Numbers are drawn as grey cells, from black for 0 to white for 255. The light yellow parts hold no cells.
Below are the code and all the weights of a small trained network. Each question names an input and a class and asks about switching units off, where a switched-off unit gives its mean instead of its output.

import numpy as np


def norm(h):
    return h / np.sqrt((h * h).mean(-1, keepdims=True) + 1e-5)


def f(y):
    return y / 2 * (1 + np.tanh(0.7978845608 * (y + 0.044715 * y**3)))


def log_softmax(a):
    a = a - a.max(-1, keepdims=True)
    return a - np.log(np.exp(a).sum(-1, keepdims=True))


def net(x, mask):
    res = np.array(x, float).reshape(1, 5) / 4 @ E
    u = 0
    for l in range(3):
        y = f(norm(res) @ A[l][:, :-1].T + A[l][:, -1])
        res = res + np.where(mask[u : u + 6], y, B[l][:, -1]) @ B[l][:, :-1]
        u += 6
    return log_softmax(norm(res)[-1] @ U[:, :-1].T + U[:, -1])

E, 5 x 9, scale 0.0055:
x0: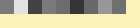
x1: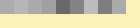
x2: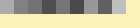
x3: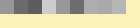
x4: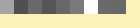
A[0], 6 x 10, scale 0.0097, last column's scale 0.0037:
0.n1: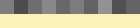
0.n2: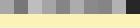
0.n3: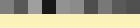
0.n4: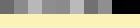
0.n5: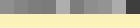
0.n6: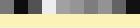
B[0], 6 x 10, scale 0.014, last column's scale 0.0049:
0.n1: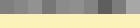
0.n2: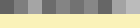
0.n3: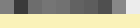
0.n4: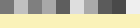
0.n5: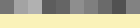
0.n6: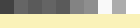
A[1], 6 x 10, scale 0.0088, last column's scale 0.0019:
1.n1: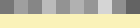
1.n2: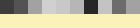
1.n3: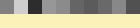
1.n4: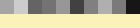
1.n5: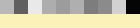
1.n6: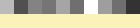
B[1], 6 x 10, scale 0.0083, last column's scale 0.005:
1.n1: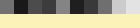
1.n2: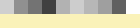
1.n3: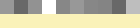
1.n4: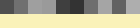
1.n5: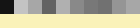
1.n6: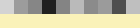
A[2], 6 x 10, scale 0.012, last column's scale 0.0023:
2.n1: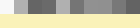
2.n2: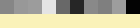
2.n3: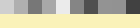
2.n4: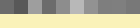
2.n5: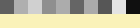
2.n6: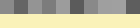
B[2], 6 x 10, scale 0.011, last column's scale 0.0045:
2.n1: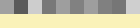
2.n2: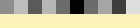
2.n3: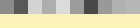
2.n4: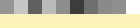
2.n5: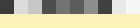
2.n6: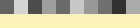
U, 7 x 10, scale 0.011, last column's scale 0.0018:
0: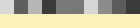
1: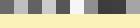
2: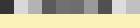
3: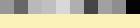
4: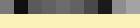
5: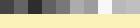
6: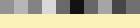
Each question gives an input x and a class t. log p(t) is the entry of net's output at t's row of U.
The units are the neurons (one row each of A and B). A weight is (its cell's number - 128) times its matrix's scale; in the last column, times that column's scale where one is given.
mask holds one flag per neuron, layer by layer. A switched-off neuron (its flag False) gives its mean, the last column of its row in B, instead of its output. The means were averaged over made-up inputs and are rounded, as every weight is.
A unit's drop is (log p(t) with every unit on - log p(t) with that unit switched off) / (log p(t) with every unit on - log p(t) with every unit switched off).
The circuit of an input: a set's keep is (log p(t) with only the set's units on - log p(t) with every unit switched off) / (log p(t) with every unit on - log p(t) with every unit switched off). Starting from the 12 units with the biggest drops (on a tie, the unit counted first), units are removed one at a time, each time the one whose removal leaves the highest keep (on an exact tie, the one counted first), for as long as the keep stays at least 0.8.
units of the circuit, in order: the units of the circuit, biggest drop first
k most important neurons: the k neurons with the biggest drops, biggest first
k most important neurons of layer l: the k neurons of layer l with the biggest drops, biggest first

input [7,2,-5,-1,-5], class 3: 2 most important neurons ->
2.n3, 1.n2
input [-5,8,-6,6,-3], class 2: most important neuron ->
0.n2
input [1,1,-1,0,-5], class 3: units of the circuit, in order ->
0.n6, 2.n3
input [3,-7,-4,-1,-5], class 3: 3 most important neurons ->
1.n2, 2.n3, 0.n5
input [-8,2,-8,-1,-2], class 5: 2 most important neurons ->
0.n6, 1.n1
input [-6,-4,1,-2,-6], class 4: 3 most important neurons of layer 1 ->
1.n3, 1.n5, 1.n6
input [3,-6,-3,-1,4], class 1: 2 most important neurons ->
0.n4, 1.n1
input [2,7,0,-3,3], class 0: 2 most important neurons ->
1.n6, 0.n6
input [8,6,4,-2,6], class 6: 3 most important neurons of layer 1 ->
1.n4, 1.n2, 1.n3
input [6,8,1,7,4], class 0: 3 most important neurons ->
1.n6, 2.n1, 2.n4
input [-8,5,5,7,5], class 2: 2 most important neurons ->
1.n5, 0.n2
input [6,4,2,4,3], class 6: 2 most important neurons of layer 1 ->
1.n4, 1.n2
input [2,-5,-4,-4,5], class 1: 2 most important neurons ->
0.n4, 1.n1
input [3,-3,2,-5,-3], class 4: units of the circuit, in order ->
0.n3
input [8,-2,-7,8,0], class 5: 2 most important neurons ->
0.n6, 1.n2
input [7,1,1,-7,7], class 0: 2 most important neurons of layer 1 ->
1.n1, 1.n5
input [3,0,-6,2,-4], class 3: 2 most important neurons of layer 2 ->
2.n3, 2.n1
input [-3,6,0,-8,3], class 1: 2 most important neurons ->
1.n1, 2.n5
